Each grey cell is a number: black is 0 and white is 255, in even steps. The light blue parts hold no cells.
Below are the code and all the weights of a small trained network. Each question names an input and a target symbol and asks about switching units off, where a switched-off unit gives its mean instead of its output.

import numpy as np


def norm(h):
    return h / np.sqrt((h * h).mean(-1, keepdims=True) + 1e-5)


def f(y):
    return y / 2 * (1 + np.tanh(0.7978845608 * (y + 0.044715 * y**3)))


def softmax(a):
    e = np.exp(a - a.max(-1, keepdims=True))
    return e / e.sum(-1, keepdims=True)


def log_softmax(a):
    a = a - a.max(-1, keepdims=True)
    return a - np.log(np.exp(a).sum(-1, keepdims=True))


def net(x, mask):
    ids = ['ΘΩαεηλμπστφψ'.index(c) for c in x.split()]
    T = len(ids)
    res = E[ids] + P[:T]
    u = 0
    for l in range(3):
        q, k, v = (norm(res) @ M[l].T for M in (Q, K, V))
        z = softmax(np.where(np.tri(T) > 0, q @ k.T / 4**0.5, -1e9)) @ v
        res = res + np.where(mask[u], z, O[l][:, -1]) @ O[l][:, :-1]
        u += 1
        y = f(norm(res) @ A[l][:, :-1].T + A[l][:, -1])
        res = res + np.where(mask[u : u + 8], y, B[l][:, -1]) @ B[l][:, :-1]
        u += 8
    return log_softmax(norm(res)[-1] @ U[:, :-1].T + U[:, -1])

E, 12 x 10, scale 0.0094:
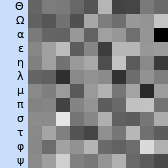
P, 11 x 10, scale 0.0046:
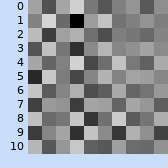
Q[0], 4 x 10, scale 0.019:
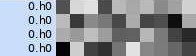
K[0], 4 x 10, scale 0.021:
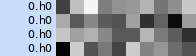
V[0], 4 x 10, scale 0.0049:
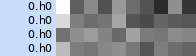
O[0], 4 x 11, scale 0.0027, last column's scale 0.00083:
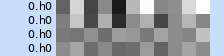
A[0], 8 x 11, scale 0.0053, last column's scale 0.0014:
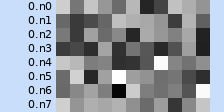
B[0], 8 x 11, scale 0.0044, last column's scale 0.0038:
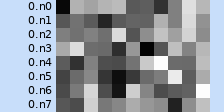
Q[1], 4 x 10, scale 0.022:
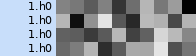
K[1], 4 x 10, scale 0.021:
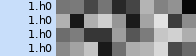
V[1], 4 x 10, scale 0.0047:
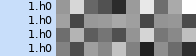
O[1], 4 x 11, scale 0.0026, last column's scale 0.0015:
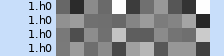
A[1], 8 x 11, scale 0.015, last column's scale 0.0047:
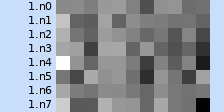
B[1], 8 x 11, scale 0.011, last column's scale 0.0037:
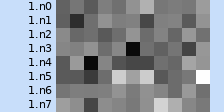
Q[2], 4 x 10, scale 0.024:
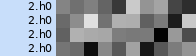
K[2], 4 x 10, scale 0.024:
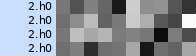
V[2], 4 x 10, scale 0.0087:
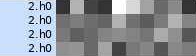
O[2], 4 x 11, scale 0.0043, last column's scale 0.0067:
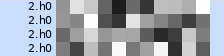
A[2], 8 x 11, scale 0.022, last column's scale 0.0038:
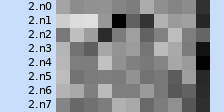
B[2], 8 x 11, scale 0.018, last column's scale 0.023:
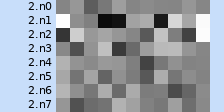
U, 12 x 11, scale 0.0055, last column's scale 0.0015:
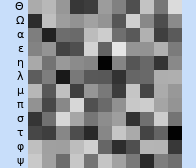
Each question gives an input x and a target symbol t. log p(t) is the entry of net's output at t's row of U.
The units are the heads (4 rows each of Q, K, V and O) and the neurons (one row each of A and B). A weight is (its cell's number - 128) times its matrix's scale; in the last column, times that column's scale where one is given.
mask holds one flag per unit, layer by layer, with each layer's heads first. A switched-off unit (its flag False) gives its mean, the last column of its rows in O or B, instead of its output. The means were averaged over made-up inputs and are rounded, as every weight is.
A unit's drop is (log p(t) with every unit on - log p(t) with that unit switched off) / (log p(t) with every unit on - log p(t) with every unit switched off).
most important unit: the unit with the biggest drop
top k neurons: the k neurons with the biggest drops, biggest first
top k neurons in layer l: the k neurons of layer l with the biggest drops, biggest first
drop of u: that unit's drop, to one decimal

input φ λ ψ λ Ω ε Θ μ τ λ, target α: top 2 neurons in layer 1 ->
(1.n5 1.n0)
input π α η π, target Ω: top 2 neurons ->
(1.n1 2.n1)
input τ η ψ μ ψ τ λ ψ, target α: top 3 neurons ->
(1.n5 2.n2 2.n1)
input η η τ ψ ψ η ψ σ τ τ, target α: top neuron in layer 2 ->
(2.n2)
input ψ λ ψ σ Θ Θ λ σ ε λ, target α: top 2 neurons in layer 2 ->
(2.n1 2.n2)
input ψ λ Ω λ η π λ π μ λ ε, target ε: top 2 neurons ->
(2.n2 2.n1)
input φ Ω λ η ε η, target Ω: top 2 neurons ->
(1.n5 0.n5)
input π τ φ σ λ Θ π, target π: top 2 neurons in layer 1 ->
(1.n1 1.n7)
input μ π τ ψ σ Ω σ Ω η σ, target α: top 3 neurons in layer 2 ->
(2.n2 2.n1 2.n7)
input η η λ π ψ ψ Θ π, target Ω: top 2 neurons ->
(1.n5 2.n1)
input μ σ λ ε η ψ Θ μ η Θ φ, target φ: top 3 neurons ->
(2.n1 2.n2 2.n4)
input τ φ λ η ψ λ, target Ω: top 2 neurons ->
(2.n1 1.n1)
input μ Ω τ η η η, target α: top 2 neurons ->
(1.n3 1.n5)
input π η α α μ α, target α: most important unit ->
1.n5
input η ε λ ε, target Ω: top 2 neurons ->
(1.n5 2.n1)
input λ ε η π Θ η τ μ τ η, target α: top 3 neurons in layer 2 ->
(2.n1 2.n2 2.n7)
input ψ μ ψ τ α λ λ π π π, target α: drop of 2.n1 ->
0.5
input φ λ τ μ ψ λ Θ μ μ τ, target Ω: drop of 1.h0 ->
1.1
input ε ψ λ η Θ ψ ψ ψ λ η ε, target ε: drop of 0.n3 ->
0.0
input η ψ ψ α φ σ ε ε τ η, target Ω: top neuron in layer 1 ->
(1.n3)
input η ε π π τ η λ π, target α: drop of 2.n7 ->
0.2
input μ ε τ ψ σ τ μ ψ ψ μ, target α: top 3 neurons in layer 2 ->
(2.n1 2.n2 2.n7)
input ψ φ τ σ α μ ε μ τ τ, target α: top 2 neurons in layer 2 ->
(2.n2 2.n1)
